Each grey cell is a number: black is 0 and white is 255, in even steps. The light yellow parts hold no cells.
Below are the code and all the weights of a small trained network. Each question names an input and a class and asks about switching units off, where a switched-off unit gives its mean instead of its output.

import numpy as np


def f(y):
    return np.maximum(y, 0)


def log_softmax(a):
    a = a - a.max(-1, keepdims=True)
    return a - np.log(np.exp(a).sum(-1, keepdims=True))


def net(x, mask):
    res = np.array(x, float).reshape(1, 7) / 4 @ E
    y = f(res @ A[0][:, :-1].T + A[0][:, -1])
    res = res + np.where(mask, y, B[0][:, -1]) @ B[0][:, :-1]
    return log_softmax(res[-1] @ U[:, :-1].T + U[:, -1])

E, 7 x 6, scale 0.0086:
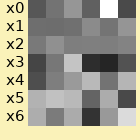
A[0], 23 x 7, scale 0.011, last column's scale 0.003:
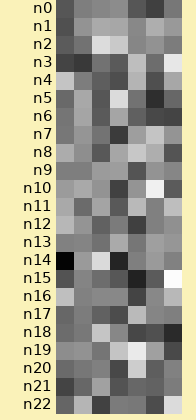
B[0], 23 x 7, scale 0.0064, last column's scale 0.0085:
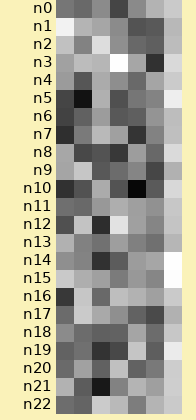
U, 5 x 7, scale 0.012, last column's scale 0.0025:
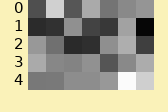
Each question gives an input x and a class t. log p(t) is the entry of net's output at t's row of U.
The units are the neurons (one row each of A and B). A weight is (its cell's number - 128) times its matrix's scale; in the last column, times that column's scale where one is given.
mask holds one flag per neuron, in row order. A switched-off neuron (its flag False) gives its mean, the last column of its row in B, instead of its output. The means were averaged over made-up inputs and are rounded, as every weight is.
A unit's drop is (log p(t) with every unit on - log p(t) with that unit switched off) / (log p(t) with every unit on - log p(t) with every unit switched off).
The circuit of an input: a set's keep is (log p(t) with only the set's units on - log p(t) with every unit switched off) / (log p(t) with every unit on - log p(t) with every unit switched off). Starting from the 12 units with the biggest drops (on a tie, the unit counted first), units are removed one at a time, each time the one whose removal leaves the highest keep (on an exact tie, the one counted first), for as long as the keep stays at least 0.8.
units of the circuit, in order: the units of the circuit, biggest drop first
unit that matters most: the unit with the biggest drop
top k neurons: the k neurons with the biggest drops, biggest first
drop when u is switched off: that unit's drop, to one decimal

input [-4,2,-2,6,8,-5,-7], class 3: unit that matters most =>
n15
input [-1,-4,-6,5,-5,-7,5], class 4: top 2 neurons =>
[n19 n8]
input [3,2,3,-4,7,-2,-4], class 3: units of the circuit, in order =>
[n1 n2 n16]
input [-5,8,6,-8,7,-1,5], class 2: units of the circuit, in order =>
[n8 n19]
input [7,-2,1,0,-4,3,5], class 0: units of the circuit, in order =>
[n20 n17]
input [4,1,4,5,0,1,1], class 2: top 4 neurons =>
[n14 n21 n16 n12]
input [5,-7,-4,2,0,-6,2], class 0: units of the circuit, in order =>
[n3 n5]
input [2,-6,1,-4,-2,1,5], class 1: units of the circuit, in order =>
[n10 n7 n15]
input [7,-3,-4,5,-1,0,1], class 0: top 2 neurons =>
[n3 n20]
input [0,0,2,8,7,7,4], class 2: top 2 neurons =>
[n14 n21]
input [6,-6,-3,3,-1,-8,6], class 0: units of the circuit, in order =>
[n3 n17]
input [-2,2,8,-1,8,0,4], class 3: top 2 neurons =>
[n1 n5]
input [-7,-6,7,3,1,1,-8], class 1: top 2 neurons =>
[n5 n6]
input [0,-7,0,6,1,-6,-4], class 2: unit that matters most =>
n21
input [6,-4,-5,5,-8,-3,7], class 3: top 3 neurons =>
[n3 n4 n5]
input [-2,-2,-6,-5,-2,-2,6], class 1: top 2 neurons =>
[n10 n7]
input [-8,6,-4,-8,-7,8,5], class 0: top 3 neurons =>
[n12 n16 n5]
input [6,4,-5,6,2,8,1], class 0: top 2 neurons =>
[n20 n3]
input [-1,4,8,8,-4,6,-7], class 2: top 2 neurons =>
[n21 n15]
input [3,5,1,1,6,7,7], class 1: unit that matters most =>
n10
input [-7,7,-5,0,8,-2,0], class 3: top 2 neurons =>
[n1 n2]
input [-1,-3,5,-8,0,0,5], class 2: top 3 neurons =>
[n8 n19 n5]
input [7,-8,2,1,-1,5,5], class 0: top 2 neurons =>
[n20 n17]
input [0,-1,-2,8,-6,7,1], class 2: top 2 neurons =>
[n14 n21]
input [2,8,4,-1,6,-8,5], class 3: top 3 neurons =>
[n1 n5 n3]
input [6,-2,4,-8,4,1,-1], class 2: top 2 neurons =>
[n19 n8]
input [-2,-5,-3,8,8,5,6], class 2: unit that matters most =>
n14
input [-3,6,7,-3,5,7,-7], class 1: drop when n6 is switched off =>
0.1
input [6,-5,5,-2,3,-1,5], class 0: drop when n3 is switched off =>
0.3
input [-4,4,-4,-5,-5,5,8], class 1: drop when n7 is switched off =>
0.1
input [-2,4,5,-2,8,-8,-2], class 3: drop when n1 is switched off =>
0.2
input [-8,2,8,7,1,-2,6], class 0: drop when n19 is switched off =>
0.0
